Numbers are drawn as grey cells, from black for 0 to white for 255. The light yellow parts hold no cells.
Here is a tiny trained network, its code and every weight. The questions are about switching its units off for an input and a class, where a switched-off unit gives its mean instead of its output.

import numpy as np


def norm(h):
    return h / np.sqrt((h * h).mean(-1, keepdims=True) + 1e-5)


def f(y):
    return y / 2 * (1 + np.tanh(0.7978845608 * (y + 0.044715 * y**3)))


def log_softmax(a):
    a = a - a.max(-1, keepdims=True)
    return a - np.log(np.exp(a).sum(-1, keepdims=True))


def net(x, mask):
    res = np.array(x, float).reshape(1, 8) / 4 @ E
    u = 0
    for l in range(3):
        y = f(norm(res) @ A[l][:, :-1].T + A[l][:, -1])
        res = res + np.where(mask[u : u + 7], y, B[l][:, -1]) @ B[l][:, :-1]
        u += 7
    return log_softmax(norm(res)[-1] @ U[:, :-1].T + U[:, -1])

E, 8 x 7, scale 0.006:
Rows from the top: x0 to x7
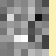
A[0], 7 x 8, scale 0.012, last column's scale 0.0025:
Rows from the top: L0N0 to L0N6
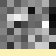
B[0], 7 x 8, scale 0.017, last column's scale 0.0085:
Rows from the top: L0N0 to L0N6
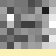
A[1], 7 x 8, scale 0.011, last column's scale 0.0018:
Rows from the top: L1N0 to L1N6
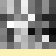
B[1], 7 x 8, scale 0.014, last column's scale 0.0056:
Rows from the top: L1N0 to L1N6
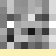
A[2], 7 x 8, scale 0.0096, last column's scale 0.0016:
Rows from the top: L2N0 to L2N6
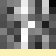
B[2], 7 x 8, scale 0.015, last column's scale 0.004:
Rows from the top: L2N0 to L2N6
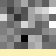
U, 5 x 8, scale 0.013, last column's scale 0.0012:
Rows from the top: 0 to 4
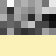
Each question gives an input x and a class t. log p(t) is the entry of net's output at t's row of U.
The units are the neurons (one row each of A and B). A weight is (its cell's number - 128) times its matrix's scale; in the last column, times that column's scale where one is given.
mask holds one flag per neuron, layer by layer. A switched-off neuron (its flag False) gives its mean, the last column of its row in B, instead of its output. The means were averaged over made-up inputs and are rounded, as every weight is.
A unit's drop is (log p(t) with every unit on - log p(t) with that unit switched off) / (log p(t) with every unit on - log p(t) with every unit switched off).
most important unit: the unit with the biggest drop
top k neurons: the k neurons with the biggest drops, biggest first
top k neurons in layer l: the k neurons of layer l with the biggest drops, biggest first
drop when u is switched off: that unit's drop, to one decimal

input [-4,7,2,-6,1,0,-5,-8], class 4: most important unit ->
L0N3
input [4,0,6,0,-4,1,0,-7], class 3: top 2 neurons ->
L0N2, L0N1
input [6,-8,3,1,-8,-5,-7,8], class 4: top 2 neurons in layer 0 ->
L0N3, L0N5
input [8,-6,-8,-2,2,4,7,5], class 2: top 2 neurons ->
L0N1, L1N4
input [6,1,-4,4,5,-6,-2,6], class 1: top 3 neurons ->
L0N6, L0N4, L1N5
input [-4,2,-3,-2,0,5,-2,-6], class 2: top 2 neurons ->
L0N1, L1N4
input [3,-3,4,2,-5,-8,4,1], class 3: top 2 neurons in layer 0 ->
L0N5, L0N2
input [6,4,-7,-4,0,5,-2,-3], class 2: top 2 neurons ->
L0N1, L1N6
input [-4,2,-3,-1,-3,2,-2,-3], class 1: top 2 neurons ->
L0N6, L0N4
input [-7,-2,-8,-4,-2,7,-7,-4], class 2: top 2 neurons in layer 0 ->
L0N1, L0N2
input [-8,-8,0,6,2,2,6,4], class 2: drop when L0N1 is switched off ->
1.3
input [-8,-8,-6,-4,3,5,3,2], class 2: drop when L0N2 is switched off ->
0.0
